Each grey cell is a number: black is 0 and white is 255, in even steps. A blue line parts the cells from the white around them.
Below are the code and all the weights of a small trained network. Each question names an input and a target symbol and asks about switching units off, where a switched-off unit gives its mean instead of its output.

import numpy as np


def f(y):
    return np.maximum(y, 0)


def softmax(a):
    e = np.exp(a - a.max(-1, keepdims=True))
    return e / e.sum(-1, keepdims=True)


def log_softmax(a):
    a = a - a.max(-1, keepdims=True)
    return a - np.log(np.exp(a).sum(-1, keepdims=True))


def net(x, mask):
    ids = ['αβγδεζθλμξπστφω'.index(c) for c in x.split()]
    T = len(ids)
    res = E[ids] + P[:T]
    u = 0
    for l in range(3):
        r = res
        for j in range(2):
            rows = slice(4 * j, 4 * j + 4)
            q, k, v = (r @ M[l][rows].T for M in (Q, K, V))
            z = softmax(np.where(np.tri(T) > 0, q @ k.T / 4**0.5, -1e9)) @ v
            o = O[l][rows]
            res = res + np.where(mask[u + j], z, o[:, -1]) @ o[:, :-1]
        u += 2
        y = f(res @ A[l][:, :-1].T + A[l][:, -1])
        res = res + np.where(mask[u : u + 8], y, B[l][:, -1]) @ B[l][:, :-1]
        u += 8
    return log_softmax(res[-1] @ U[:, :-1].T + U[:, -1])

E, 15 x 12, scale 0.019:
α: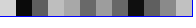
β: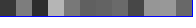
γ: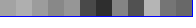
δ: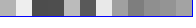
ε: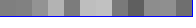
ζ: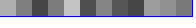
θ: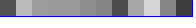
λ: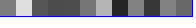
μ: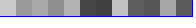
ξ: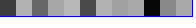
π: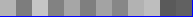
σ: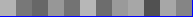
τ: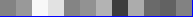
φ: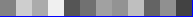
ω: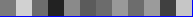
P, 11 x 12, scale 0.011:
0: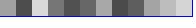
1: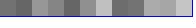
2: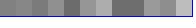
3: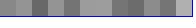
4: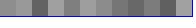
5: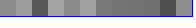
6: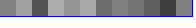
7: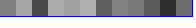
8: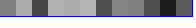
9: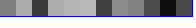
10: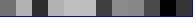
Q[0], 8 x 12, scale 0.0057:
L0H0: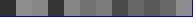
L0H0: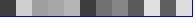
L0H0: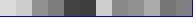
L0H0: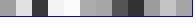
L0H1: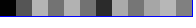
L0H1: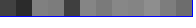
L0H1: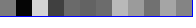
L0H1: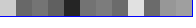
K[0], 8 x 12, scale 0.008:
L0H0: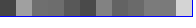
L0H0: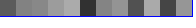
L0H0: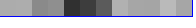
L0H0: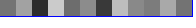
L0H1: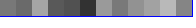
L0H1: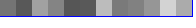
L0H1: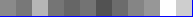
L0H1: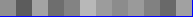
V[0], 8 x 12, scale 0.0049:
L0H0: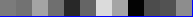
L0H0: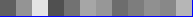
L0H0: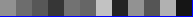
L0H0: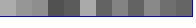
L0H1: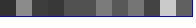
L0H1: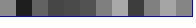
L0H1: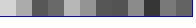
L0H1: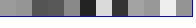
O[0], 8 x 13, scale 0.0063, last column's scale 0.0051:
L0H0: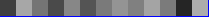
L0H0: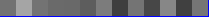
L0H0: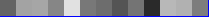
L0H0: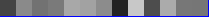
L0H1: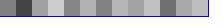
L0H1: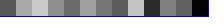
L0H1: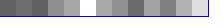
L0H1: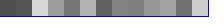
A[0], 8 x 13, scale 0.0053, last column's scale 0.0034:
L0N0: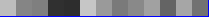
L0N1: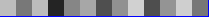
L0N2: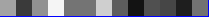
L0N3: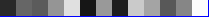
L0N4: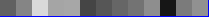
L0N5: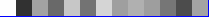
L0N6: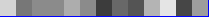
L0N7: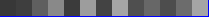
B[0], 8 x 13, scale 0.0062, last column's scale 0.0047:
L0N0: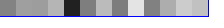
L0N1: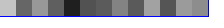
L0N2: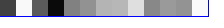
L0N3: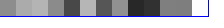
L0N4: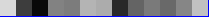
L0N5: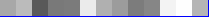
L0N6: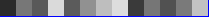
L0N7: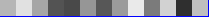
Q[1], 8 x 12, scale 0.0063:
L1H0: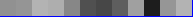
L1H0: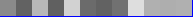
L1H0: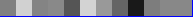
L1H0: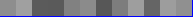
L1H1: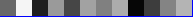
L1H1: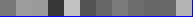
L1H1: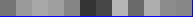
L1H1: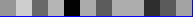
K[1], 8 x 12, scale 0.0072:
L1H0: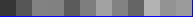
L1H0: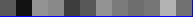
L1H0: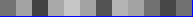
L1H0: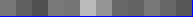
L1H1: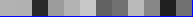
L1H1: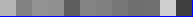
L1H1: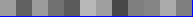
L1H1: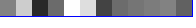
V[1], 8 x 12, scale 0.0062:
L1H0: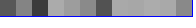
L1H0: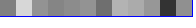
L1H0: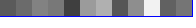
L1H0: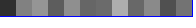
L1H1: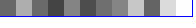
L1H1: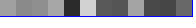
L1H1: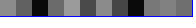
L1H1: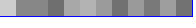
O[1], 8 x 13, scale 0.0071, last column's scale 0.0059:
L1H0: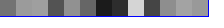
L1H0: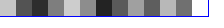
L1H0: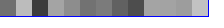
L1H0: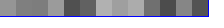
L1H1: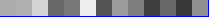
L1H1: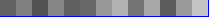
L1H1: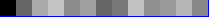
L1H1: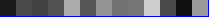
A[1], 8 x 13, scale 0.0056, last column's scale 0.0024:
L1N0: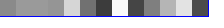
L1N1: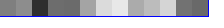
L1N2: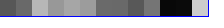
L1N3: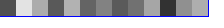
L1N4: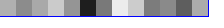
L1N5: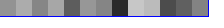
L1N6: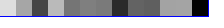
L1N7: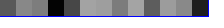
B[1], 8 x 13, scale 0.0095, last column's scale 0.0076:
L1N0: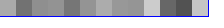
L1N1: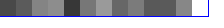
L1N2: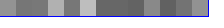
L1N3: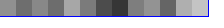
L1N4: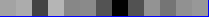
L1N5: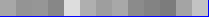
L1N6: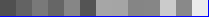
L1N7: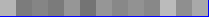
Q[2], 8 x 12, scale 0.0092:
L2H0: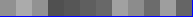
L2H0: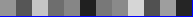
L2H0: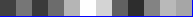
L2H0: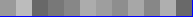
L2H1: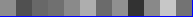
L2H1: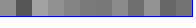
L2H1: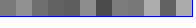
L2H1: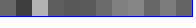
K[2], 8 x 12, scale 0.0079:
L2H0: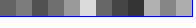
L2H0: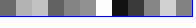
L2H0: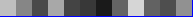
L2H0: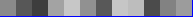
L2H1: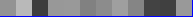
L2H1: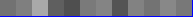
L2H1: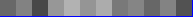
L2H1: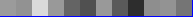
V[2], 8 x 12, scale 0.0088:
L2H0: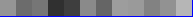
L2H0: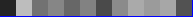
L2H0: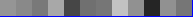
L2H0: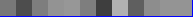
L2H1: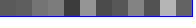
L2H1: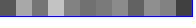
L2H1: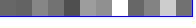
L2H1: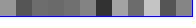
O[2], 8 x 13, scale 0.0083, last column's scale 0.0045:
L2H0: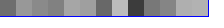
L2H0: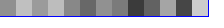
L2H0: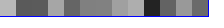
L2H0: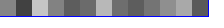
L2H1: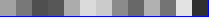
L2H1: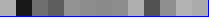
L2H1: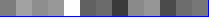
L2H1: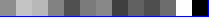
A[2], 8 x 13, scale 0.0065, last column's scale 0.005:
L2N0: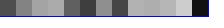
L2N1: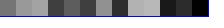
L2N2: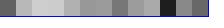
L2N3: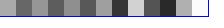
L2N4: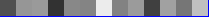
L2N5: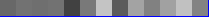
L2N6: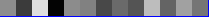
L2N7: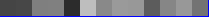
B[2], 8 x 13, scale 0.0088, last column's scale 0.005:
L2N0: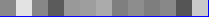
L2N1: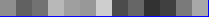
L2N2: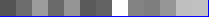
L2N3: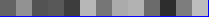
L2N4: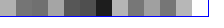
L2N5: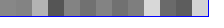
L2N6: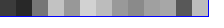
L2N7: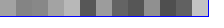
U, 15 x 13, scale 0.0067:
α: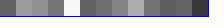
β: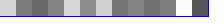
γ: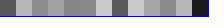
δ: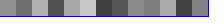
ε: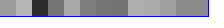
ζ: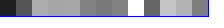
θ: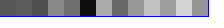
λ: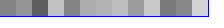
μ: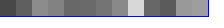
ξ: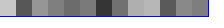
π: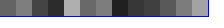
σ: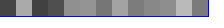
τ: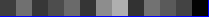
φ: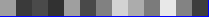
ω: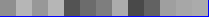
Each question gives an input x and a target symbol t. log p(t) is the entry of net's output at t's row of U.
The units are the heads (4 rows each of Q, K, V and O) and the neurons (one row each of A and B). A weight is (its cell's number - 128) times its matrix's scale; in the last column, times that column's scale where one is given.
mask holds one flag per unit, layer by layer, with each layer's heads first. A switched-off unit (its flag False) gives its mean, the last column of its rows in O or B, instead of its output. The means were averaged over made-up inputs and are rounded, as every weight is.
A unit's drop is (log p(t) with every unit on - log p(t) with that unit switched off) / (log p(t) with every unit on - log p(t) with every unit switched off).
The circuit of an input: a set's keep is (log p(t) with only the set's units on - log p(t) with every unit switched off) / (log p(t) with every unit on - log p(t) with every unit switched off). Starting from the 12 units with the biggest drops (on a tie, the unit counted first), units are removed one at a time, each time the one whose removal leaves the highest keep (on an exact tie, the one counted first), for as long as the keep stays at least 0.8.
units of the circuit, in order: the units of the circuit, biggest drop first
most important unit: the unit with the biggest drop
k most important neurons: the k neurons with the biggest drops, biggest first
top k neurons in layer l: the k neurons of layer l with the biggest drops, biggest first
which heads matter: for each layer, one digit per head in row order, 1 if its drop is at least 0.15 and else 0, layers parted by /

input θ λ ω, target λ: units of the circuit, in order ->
[L2N6 L2H0]
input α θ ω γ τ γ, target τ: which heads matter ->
00 / 00 / 01
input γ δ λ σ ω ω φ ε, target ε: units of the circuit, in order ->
[L1H0 L0N2 L0H1]
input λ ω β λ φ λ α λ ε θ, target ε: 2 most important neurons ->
[L0N2 L0N3]
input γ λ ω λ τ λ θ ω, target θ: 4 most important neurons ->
[L0N2 L0N0 L0N4 L0N5]
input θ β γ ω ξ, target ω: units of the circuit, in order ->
[L2H1 L0N3]
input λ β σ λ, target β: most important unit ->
L2H0
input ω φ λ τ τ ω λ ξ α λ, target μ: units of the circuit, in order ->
[L2H0 L1H0]
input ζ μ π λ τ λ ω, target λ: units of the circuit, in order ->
[L2N6 L2H0 L1N0]
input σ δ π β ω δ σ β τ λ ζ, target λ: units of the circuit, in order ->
[L1N0 L0H0]
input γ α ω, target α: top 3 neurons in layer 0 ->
[L0N2 L0N5 L0N0]
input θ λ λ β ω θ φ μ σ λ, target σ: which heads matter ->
11 / 01 / 01
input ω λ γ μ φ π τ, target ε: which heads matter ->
00 / 10 / 10
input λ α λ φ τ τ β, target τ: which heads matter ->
00 / 01 / 00
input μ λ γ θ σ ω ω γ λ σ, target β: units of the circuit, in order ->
[L2H0 L2H1]
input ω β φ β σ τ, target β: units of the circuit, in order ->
[L2H0 L1N5]
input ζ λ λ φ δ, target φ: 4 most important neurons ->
[L0N2 L1N6 L1N5 L1N4]
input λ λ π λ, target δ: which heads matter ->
10 / 01 / 01
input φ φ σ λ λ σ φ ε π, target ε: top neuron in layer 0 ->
[L0N2]
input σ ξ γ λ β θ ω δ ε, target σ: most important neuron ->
[L0N2]
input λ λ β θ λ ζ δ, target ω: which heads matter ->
01 / 00 / 11
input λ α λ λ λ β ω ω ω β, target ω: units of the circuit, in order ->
[L2H0 L2H1 L0N7]
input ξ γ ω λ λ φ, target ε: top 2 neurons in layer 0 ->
[L0N2 L0N0]
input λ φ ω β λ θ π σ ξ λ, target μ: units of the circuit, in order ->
[L2H0 L2N3 L1H0]
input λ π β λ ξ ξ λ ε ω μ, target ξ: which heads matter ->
00 / 10 / 10
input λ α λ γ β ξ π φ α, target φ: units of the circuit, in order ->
[L1H0 L1N6]
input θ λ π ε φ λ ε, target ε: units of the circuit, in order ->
[L0N2 L2H0 L1H0 L1H1]
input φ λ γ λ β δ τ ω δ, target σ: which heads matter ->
01 / 01 / 11
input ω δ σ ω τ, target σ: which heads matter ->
00 / 00 / 10
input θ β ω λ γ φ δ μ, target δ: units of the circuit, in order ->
[L1H1]
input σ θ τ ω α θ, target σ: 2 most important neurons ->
[L2N2 L1N5]
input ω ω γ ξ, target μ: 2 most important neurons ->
[L2N3 L1N6]
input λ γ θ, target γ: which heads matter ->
00 / 01 / 10
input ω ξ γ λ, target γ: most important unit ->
L2N0
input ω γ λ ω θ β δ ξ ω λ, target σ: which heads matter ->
11 / 00 / 10
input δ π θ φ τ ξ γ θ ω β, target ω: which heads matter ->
00 / 00 / 11
